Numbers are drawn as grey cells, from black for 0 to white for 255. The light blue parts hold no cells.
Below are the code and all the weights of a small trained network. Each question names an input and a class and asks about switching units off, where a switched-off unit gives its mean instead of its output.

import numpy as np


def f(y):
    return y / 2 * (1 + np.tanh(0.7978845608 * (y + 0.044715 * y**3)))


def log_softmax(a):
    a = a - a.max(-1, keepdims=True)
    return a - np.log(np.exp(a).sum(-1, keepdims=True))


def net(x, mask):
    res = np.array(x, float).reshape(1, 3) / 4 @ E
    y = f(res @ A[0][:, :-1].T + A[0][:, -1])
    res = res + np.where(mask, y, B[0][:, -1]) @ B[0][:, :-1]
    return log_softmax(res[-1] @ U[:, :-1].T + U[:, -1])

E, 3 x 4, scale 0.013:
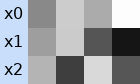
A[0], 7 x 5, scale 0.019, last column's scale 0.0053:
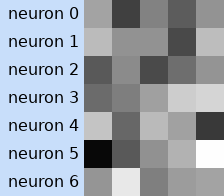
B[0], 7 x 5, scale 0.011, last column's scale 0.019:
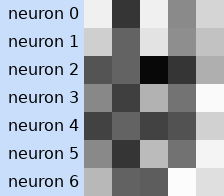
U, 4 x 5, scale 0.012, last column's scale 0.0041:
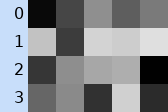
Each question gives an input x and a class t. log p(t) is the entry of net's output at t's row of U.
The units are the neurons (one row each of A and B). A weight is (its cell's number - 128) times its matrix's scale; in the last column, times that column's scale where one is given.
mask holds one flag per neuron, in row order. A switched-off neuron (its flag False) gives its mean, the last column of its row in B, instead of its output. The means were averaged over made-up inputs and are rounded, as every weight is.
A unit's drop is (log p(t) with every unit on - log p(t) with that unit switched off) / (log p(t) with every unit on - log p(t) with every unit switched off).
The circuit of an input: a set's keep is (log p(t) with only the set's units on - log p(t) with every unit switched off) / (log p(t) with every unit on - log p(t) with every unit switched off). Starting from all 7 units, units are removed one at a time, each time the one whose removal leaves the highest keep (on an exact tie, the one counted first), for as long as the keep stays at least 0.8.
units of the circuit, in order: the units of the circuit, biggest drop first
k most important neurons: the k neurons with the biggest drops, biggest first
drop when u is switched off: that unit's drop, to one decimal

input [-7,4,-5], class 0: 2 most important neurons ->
neuron 2; neuron 6
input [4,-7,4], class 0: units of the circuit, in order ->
neuron 4; neuron 0
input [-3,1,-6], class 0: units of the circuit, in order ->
neuron 2
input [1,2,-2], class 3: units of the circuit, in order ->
neuron 0; neuron 5
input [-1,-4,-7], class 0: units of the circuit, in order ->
neuron 0; neuron 2
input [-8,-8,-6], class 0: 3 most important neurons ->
neuron 2; neuron 6; neuron 1
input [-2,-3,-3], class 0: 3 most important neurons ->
neuron 0; neuron 6; neuron 1
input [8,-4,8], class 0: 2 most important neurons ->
neuron 4; neuron 0
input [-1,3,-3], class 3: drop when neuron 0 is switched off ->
0.1
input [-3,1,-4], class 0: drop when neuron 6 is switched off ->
0.4
